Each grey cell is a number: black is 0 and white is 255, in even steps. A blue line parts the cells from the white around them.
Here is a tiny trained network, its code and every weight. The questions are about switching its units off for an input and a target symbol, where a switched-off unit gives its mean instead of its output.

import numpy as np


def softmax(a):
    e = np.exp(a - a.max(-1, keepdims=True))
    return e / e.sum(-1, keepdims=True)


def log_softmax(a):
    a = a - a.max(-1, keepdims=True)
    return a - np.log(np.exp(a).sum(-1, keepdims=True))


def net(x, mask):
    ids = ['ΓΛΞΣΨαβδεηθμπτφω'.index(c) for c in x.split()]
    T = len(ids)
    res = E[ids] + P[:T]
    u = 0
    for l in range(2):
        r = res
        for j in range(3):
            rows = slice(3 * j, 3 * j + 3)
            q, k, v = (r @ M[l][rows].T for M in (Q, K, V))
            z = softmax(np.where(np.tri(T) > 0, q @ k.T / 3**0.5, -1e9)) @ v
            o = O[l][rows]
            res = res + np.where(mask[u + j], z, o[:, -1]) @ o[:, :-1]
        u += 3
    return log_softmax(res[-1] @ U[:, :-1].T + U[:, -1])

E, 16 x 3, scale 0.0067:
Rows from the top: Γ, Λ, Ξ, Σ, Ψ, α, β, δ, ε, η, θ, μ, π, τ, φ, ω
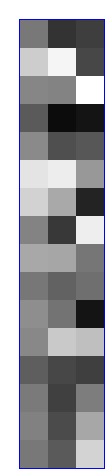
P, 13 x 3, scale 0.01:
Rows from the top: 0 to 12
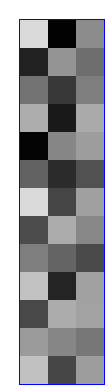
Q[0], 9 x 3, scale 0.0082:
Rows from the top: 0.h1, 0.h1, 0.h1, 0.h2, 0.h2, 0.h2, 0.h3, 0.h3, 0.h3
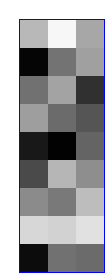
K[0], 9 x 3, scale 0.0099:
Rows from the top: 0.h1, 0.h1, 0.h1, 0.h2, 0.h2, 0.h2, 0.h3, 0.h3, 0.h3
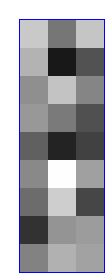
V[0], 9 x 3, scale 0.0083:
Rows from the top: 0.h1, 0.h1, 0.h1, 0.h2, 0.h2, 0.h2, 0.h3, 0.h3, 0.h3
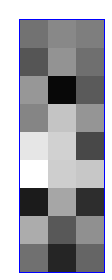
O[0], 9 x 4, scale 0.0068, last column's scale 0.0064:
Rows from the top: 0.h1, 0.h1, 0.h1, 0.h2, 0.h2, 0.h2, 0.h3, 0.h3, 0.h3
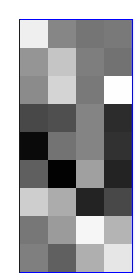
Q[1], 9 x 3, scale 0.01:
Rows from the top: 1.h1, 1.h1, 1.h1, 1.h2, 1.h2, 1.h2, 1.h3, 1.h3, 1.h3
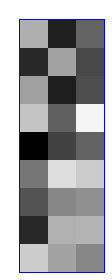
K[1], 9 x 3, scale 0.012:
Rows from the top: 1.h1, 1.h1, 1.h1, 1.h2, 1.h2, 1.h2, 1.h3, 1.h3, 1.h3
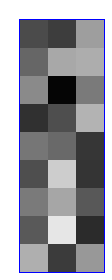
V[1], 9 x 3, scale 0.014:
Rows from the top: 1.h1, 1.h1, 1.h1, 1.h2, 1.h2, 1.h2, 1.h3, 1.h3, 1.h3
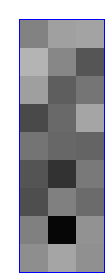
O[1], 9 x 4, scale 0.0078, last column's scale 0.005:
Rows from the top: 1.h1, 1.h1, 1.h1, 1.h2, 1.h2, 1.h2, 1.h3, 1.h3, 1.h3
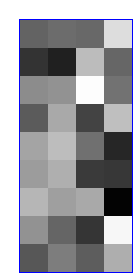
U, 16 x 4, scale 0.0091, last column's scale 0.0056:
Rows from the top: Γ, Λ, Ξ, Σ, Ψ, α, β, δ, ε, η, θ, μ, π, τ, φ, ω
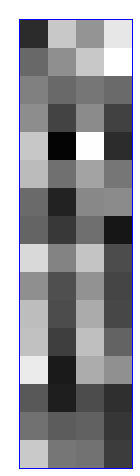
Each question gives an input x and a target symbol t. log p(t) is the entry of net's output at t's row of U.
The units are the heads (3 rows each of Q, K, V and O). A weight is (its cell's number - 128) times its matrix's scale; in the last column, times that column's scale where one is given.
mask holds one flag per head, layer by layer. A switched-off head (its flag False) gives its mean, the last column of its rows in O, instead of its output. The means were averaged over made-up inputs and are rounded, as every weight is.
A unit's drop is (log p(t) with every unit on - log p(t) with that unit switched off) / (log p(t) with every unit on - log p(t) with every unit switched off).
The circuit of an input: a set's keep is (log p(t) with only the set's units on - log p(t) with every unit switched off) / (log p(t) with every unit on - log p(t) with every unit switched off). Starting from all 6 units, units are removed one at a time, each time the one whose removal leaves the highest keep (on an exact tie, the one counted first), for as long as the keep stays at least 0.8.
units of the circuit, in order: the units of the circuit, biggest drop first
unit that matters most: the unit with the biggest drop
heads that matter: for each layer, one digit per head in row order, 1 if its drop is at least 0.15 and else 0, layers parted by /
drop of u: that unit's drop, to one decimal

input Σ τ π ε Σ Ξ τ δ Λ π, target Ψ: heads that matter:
110 / 110
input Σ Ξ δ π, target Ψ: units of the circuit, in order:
1.h2, 0.h2, 1.h1
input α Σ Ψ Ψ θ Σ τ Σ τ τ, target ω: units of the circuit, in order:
0.h2, 0.h3, 1.h2, 1.h3
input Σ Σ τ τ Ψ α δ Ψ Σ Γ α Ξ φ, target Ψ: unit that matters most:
1.h2
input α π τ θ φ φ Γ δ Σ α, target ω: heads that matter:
111 / 011
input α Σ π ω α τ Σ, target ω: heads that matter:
111 / 111
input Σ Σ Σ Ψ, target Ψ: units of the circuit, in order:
1.h2, 0.h2, 1.h1
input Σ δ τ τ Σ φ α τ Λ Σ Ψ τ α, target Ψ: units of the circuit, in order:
0.h2, 1.h2, 1.h1
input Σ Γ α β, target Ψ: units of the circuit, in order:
1.h2, 1.h1
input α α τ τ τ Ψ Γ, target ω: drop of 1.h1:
0.2
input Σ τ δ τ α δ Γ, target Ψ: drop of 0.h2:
0.5
